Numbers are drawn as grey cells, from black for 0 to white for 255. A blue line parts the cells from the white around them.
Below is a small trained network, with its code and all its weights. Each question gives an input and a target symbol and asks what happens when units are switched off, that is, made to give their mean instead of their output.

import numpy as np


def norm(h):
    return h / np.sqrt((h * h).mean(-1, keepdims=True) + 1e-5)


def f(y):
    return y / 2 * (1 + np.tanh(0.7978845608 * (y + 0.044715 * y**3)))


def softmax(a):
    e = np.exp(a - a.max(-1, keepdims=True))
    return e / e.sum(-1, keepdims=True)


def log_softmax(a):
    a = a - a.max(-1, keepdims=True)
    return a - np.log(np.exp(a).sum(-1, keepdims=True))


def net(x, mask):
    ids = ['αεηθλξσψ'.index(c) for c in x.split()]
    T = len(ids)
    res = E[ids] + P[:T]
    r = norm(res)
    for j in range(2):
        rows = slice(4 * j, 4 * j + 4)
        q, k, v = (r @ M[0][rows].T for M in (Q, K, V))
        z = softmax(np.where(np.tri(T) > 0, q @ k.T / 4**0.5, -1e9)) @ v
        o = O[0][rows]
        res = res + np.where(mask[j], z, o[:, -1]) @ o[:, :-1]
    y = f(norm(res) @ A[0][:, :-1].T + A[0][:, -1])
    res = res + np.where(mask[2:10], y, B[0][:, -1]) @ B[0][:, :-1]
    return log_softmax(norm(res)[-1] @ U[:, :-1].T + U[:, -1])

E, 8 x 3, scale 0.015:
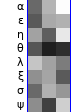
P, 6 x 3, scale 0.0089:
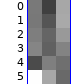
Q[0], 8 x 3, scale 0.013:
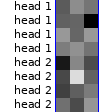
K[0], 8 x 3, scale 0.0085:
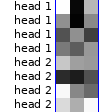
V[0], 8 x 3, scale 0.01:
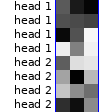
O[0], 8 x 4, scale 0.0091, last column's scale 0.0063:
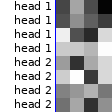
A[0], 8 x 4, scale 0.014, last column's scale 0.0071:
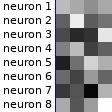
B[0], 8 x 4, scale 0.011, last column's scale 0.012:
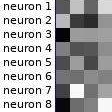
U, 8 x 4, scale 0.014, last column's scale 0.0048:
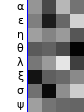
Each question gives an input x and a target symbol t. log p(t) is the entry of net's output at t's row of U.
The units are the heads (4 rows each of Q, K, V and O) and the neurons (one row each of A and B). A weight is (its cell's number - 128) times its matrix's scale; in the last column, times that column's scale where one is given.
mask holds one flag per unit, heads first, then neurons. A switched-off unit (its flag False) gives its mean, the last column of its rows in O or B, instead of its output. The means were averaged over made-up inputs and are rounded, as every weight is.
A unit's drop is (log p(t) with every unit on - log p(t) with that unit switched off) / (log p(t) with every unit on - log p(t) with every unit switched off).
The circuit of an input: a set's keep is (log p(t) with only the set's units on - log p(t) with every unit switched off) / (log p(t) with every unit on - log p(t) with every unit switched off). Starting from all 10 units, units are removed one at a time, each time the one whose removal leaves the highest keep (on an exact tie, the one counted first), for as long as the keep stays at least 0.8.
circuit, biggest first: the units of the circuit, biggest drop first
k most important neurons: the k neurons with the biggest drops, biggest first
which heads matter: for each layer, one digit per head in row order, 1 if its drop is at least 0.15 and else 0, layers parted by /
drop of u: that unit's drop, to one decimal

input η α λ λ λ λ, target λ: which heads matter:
10
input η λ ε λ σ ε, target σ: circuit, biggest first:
[head 2]
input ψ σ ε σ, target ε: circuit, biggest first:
[head 1; neuron 7]
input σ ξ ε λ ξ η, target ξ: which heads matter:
10
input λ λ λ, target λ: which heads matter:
00
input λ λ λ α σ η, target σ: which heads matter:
00
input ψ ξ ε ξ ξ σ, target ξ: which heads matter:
11
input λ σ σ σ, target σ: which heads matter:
01
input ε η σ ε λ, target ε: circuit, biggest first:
[head 2; head 1]
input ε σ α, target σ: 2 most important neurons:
[neuron 8; neuron 7]
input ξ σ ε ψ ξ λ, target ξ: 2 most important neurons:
[neuron 8; neuron 2]
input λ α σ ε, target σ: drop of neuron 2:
-0.1
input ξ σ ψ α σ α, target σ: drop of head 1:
0.3
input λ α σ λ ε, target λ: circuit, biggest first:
[head 1]
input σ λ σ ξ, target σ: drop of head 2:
1.2
